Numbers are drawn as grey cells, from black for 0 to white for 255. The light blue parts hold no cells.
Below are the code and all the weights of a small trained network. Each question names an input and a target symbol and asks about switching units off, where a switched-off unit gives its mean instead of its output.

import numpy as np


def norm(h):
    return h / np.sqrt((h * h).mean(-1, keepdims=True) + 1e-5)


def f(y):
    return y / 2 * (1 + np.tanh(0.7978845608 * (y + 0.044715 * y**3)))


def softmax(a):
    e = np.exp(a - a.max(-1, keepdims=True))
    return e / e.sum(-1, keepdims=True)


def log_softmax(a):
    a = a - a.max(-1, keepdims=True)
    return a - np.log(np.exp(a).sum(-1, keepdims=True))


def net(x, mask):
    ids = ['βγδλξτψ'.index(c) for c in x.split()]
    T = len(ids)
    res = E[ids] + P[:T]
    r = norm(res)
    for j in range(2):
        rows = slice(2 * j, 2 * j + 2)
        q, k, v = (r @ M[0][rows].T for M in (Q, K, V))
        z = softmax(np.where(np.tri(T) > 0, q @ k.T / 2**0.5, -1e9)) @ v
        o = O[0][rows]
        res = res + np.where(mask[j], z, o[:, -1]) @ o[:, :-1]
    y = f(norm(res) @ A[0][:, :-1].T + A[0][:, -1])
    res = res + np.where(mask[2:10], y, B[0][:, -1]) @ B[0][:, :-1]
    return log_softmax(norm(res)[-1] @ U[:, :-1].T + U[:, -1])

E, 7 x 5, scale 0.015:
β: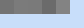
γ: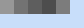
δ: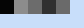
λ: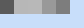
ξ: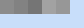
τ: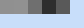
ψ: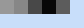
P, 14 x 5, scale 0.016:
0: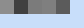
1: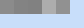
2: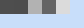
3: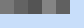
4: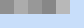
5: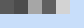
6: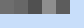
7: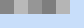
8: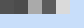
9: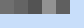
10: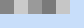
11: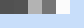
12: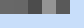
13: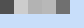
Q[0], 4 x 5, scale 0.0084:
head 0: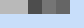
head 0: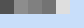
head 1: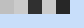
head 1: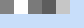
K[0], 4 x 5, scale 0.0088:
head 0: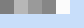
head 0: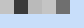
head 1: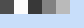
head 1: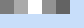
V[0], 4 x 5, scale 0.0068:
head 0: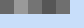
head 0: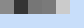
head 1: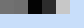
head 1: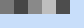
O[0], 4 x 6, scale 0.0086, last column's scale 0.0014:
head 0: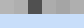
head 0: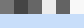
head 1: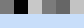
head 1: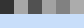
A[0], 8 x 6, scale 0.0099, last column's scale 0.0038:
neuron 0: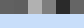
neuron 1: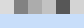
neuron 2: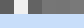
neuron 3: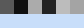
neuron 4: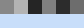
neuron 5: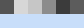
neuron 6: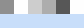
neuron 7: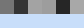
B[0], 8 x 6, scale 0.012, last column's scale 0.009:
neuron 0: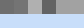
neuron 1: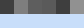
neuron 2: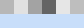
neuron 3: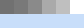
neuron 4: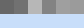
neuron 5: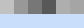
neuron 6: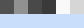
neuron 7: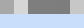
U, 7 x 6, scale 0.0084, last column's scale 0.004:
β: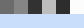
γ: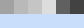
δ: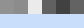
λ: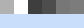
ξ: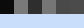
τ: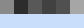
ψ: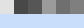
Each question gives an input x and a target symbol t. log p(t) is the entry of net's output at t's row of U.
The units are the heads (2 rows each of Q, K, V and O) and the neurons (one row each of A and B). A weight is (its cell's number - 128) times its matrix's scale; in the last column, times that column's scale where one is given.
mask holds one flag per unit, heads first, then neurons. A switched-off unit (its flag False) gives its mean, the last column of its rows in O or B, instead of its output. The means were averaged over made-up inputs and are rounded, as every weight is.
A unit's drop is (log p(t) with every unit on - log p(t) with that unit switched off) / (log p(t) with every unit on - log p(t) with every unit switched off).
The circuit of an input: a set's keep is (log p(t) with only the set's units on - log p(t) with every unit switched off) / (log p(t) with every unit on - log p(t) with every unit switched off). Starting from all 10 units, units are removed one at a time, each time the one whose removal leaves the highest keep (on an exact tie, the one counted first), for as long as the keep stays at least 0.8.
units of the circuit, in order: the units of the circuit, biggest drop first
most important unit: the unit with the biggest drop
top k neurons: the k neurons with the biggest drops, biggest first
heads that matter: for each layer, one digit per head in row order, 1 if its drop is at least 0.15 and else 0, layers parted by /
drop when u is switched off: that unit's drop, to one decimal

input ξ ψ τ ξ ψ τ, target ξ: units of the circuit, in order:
[head 1; neuron 2; head 0]
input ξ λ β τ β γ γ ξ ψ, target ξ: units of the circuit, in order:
[head 1; neuron 2; neuron 5]
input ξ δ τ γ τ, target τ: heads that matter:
01
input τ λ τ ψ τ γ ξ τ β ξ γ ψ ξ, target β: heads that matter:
00
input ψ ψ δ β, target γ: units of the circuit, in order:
[neuron 7; neuron 6; head 1; neuron 5]
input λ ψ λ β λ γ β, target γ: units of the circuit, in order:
[neuron 7; neuron 6; head 1; neuron 2]
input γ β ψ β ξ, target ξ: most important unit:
neuron 1
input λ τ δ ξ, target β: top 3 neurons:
[neuron 2; neuron 6; neuron 5]
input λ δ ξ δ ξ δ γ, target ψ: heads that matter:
01
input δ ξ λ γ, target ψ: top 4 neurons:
[neuron 6; neuron 2; neuron 7; neuron 5]
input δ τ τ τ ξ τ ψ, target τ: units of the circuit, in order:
[neuron 2; head 1]
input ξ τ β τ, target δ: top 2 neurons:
[neuron 6; neuron 7]
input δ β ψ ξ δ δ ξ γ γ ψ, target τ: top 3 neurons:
[neuron 2; neuron 6; neuron 5]
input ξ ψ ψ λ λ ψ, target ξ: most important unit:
head 1
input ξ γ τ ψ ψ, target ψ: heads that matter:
01
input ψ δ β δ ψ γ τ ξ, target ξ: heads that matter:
01
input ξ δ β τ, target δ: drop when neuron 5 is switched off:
0.1
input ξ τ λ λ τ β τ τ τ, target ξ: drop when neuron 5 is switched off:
0.2
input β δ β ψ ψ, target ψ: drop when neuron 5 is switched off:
0.0
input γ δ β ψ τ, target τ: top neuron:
[neuron 2]
